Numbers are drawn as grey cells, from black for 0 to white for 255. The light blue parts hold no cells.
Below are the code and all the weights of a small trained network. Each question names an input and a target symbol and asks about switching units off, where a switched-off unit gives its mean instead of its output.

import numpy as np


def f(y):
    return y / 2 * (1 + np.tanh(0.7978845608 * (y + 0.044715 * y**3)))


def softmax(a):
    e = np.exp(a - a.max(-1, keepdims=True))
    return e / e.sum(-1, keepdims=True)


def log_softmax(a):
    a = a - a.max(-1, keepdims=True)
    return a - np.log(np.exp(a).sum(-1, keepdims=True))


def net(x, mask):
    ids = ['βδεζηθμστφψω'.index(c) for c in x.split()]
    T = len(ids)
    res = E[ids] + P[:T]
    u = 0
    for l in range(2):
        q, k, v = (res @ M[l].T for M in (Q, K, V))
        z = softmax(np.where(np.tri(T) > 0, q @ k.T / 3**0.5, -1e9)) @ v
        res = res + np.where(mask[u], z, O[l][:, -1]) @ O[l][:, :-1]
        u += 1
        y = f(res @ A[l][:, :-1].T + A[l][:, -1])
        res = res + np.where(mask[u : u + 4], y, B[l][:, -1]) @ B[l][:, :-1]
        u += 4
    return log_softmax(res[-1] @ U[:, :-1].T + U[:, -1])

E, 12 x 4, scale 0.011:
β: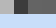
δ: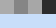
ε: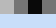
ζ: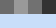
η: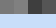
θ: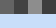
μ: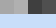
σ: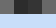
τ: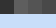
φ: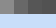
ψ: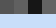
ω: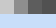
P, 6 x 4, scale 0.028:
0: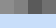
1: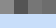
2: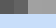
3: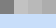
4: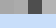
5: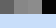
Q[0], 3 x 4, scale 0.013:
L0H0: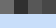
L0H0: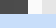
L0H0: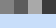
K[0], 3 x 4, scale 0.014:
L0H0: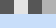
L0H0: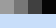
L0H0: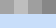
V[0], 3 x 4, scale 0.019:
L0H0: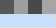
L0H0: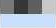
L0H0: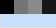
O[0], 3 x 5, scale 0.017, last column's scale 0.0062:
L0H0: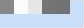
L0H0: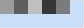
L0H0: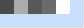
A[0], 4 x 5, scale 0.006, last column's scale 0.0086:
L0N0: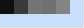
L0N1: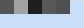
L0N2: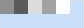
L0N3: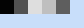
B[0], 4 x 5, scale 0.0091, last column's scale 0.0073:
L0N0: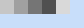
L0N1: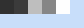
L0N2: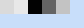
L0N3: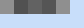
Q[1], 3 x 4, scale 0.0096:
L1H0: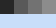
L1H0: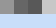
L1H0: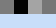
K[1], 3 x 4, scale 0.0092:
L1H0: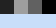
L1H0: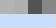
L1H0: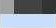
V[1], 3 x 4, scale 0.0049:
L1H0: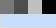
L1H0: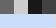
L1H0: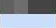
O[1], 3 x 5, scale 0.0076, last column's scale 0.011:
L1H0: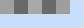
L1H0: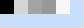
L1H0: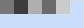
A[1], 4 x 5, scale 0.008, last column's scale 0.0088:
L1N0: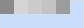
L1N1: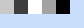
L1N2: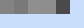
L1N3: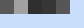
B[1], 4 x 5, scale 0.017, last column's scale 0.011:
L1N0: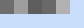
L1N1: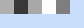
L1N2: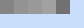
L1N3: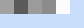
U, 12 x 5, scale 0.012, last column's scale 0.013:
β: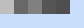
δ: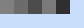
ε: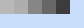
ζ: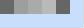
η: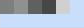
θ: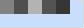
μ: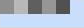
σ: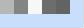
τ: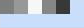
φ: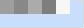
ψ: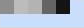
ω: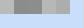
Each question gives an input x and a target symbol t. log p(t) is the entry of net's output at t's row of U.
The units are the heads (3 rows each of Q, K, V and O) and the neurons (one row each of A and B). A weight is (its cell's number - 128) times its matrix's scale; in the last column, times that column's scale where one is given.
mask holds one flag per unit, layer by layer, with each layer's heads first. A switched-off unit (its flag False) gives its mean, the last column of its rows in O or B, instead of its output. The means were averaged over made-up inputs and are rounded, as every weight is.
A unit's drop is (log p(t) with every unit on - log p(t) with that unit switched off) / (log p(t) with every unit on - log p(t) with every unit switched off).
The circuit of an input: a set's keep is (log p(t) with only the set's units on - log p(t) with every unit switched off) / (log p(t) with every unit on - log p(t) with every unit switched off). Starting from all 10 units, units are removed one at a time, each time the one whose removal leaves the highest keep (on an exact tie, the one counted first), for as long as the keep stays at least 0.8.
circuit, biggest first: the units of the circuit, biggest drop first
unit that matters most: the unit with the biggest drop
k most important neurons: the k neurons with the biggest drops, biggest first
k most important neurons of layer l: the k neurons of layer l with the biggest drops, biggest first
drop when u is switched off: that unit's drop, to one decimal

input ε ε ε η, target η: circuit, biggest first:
L1N0
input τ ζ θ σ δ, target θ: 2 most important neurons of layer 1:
L1N3, L1N0
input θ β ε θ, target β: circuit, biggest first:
L0H0, L0N2
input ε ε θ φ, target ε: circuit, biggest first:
L0N2, L0H0, L0N1
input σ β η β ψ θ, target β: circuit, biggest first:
L0H0, L1H0
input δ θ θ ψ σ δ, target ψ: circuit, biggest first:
L0H0, L1N0
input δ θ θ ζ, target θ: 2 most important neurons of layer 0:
L0N1, L0N2
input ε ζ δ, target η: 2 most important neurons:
L0N2, L1N0
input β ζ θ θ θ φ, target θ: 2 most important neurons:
L0N1, L0N2
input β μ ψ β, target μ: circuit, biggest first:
L0N1, L1H0, L1N0
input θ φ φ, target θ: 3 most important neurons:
L1N0, L0N2, L0N3
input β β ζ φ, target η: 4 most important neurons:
L0N2, L1N3, L0N1, L1N1
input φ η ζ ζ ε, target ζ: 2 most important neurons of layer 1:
L1N3, L1N0
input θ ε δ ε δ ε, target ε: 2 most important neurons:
L0N2, L0N1
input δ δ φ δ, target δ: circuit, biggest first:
L0H0
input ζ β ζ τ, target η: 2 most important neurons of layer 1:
L1N3, L1N1
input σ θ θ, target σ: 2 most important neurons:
L0N3, L1N0
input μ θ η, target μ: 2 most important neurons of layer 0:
L0N1, L0N2
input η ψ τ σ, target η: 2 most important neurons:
L1N0, L0N1
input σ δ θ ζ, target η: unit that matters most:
L0N0
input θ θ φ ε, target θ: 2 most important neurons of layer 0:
L0N1, L0N2
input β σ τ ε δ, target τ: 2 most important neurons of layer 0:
L0N1, L0N2
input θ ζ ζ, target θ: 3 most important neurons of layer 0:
L0N1, L0N2, L0N3
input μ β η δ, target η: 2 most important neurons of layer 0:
L0N2, L0N1
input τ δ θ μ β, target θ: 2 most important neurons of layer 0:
L0N1, L0N2
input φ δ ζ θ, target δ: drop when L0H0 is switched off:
0.7
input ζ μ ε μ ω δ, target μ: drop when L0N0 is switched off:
0.0
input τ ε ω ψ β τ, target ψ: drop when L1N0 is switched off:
0.1
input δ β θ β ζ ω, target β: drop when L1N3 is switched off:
-0.1
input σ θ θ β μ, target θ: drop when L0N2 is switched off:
0.1
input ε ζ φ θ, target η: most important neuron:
L0N0
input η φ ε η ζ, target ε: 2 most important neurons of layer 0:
L0N2, L0N1
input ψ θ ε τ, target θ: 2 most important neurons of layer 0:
L0N1, L0N2
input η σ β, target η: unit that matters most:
L1N0
